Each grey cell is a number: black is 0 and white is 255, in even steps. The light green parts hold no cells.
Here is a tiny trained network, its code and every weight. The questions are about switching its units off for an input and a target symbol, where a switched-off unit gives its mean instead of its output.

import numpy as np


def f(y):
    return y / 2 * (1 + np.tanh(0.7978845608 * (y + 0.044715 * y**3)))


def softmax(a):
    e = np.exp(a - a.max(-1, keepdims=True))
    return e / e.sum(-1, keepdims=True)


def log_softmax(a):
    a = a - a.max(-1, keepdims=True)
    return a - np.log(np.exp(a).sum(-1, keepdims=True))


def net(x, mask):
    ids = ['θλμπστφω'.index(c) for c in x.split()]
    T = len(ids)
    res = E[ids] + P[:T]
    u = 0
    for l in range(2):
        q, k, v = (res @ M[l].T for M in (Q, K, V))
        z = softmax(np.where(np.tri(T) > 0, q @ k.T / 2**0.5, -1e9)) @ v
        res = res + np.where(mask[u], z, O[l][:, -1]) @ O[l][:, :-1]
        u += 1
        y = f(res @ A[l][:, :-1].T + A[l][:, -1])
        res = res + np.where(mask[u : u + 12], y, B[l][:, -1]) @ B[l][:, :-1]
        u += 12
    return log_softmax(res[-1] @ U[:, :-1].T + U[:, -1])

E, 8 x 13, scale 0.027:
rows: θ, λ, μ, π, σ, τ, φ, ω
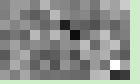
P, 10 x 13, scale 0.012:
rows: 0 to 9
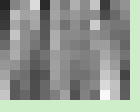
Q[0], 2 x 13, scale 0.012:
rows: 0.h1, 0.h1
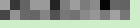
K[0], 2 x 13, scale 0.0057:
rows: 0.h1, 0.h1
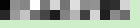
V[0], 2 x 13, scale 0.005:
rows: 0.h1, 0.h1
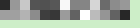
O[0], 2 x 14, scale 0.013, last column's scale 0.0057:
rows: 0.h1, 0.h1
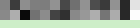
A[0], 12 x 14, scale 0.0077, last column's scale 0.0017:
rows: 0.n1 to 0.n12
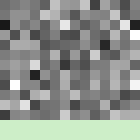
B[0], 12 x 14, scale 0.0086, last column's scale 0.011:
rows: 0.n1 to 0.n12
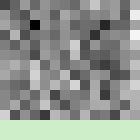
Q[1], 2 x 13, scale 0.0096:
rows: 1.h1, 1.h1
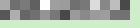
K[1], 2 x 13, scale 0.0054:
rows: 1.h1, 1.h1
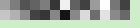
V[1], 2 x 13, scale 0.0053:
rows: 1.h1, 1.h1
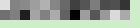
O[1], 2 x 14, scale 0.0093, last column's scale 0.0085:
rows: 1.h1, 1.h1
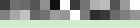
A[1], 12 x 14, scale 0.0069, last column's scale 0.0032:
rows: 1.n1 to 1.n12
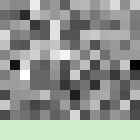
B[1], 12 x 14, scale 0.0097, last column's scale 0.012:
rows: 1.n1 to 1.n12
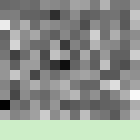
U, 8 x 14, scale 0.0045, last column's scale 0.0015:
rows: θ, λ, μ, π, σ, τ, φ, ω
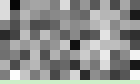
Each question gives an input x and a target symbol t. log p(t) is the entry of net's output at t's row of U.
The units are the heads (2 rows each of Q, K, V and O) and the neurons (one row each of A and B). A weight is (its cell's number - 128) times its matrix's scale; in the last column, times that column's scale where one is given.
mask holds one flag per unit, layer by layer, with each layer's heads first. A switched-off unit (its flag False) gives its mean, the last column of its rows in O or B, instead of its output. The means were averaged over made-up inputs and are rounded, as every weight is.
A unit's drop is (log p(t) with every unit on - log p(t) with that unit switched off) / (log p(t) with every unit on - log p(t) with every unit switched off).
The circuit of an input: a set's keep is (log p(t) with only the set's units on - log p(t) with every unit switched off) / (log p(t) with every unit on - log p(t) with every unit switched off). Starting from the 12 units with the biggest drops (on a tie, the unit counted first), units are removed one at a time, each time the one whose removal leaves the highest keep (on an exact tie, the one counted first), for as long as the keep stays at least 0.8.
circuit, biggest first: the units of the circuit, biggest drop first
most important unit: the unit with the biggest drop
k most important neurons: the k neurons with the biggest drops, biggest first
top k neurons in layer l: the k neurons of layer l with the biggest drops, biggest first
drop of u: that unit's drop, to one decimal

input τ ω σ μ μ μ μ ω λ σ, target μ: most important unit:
0.n9
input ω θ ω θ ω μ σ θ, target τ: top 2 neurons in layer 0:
[0.n2 0.n8]
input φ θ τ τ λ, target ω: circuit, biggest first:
[0.h1 0.n4 1.h1]
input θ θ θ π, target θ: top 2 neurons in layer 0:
[0.n3 0.n4]
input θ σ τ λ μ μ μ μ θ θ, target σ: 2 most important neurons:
[1.n4 0.n3]
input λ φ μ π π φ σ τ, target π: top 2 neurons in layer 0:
[0.n4 0.n7]
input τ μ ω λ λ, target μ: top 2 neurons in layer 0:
[0.n9 0.n1]
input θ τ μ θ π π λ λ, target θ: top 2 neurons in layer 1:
[1.n6 1.n3]
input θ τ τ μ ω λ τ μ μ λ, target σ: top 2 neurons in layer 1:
[1.n4 1.n10]
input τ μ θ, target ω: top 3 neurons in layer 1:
[1.n6 1.n9 1.n10]
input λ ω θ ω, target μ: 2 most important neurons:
[1.n10 0.n4]
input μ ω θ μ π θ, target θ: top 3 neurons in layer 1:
[1.n6 1.n3 1.n5]
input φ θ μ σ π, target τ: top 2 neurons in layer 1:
[1.n6 1.n3]
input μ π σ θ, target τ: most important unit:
1.h1
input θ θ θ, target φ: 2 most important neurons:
[1.n7 0.n12]
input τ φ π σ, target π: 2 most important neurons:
[0.n1 0.n7]
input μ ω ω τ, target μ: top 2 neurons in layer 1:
[1.n10 1.n2]
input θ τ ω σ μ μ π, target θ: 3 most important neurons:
[0.n3 1.n6 1.n3]
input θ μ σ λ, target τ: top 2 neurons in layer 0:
[0.n9 0.n3]
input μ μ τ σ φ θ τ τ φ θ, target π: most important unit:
0.n4
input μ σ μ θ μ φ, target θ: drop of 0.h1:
0.2
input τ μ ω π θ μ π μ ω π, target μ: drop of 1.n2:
0.3
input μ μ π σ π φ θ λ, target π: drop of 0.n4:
0.2
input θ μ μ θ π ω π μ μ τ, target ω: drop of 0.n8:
0.1
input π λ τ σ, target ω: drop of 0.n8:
0.0
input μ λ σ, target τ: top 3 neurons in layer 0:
[0.n9 0.n3 0.n6]
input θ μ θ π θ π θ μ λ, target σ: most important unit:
0.h1
